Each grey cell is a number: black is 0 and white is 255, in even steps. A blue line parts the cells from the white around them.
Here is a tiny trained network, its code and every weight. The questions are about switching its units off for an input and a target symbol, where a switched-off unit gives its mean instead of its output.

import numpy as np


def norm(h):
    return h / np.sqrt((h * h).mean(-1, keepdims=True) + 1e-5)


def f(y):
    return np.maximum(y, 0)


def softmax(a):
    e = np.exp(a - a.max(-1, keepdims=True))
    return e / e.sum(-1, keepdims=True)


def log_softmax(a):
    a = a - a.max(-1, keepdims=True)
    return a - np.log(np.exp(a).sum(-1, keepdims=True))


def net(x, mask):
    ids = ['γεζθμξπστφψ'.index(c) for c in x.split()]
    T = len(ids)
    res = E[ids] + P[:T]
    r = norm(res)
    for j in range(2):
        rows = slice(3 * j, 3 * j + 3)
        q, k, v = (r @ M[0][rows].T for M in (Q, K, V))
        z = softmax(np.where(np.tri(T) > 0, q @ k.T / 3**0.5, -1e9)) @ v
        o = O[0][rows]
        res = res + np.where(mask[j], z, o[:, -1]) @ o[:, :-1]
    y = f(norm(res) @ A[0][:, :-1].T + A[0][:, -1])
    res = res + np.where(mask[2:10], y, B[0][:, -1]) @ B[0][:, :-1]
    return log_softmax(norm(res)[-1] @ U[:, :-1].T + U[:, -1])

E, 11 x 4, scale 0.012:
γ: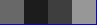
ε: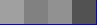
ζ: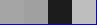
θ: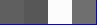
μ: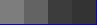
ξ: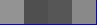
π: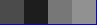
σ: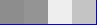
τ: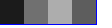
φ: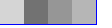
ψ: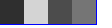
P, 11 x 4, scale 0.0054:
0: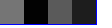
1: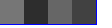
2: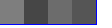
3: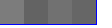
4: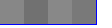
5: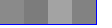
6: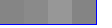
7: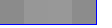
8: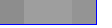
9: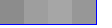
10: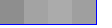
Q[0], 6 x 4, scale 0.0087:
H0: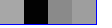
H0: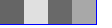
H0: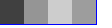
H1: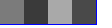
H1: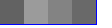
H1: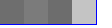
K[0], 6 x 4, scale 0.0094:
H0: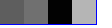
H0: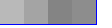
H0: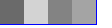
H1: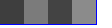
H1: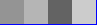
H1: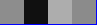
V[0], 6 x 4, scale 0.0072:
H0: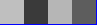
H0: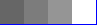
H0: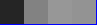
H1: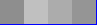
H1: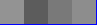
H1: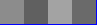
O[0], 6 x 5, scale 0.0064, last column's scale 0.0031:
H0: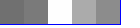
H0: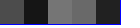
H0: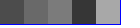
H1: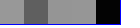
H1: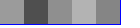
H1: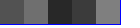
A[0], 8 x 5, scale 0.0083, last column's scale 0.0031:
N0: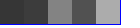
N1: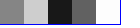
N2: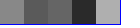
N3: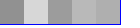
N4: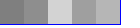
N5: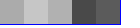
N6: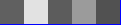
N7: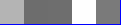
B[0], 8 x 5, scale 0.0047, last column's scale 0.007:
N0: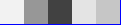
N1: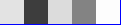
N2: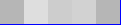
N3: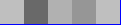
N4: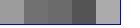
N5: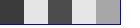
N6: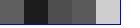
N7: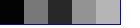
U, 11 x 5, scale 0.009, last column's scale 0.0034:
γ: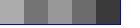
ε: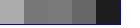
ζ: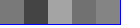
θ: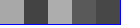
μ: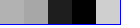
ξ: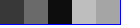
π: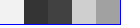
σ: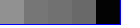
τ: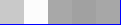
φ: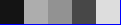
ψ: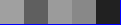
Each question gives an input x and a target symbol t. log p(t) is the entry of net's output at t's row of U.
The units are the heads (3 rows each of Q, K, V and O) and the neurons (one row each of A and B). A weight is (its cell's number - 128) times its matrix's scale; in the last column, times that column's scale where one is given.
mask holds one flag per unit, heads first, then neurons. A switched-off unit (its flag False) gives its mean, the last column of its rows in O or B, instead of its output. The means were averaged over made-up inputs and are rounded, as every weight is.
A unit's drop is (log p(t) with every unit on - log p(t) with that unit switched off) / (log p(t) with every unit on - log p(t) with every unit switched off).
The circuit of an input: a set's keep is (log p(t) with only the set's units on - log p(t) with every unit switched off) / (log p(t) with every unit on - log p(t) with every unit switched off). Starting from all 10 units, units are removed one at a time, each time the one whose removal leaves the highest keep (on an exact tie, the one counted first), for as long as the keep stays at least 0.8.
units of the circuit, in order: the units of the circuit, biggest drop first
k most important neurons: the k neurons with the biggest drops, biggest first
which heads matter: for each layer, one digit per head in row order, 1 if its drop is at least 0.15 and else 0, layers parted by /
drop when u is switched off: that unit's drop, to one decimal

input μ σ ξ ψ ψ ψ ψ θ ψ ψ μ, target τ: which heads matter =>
00
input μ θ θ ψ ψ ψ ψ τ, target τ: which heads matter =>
10
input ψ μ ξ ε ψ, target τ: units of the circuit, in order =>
(H0)
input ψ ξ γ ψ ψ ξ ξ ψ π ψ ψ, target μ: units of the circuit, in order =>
(H0, N1)
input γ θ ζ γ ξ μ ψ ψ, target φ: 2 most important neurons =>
(N6, N0)
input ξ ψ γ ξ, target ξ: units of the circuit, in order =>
(H0, N7, N1)
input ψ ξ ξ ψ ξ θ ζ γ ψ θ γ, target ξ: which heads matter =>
00
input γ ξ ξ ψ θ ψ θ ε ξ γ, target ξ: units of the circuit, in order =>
(N1, N7)
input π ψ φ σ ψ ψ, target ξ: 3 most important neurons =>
(N0, N3, N2)
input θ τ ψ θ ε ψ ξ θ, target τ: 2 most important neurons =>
(N0, N1)
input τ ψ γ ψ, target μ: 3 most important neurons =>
(N1, N6, N7)
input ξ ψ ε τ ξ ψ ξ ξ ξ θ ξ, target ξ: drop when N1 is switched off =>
0.1
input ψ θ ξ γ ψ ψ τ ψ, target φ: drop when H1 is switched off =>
0.0
